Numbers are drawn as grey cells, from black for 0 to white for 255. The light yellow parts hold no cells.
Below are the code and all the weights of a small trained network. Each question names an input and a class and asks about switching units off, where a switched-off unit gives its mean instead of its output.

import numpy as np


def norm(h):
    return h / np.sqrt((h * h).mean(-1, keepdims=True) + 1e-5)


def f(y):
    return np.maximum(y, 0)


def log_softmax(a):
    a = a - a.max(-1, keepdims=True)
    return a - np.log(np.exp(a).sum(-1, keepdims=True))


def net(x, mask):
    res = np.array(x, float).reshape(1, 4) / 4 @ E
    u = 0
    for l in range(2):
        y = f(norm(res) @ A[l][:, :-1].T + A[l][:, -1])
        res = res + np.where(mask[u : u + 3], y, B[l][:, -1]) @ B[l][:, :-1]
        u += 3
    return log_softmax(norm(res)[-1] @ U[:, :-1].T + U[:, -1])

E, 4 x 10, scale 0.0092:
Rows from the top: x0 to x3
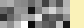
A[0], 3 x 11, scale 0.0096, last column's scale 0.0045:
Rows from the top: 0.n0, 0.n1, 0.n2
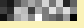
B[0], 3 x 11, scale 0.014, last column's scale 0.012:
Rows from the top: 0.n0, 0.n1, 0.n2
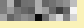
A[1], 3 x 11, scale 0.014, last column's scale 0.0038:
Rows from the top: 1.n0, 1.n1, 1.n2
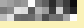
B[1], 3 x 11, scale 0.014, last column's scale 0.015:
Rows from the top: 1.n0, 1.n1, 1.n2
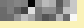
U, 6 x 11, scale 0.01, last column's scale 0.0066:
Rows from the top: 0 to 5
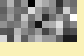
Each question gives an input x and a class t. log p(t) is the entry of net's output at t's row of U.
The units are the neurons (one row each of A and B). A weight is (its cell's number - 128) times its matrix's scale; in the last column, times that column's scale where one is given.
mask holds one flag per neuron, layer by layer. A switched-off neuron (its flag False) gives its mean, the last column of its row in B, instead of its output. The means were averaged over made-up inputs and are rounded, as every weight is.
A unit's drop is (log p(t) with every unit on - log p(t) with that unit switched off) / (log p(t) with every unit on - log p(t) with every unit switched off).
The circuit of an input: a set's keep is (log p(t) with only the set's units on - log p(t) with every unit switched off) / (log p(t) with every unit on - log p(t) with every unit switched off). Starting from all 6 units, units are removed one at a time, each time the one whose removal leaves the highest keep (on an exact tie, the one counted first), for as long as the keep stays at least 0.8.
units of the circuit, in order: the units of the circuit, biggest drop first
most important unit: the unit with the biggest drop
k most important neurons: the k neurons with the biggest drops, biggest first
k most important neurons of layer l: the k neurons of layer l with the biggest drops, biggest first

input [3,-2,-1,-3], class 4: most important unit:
1.n2
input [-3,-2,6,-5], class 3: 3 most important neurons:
[0.n2 1.n1 0.n1]
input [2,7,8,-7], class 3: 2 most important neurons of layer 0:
[0.n2 0.n0]
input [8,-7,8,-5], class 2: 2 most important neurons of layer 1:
[1.n1 1.n2]
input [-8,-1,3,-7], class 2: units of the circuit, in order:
[0.n0 1.n1]
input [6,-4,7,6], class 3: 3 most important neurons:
[0.n2 0.n1 0.n0]
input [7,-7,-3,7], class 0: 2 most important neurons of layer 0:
[0.n2 0.n0]
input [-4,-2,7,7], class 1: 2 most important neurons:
[1.n1 1.n2]
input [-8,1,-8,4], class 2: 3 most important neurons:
[0.n0 0.n2 1.n0]
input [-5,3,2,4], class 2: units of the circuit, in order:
[0.n0 1.n0]
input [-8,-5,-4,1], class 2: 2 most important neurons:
[0.n0 1.n2]
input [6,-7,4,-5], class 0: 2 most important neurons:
[1.n0 0.n0]
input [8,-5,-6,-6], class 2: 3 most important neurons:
[1.n2 1.n1 0.n2]
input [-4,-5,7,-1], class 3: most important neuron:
[0.n2]
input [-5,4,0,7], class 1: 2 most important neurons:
[1.n1 1.n0]
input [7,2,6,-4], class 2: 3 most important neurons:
[1.n1 0.n1 1.n0]
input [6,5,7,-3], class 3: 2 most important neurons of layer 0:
[0.n2 0.n0]
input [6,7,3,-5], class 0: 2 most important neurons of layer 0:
[0.n1 0.n0]
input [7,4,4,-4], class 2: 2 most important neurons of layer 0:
[0.n1 0.n2]
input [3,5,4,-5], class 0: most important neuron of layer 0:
[0.n1]
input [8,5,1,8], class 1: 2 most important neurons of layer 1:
[1.n1 1.n0]
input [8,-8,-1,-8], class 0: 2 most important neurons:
[1.n0 1.n1]
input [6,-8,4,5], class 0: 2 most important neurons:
[1.n0 0.n0]
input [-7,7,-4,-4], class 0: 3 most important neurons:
[1.n1 0.n2 0.n1]
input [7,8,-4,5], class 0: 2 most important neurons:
[0.n1 0.n2]
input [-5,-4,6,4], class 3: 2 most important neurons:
[0.n2 0.n1]
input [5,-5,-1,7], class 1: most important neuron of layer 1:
[1.n1]
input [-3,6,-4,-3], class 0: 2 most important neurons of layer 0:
[0.n2 0.n1]
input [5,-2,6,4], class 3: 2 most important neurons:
[0.n2 0.n0]
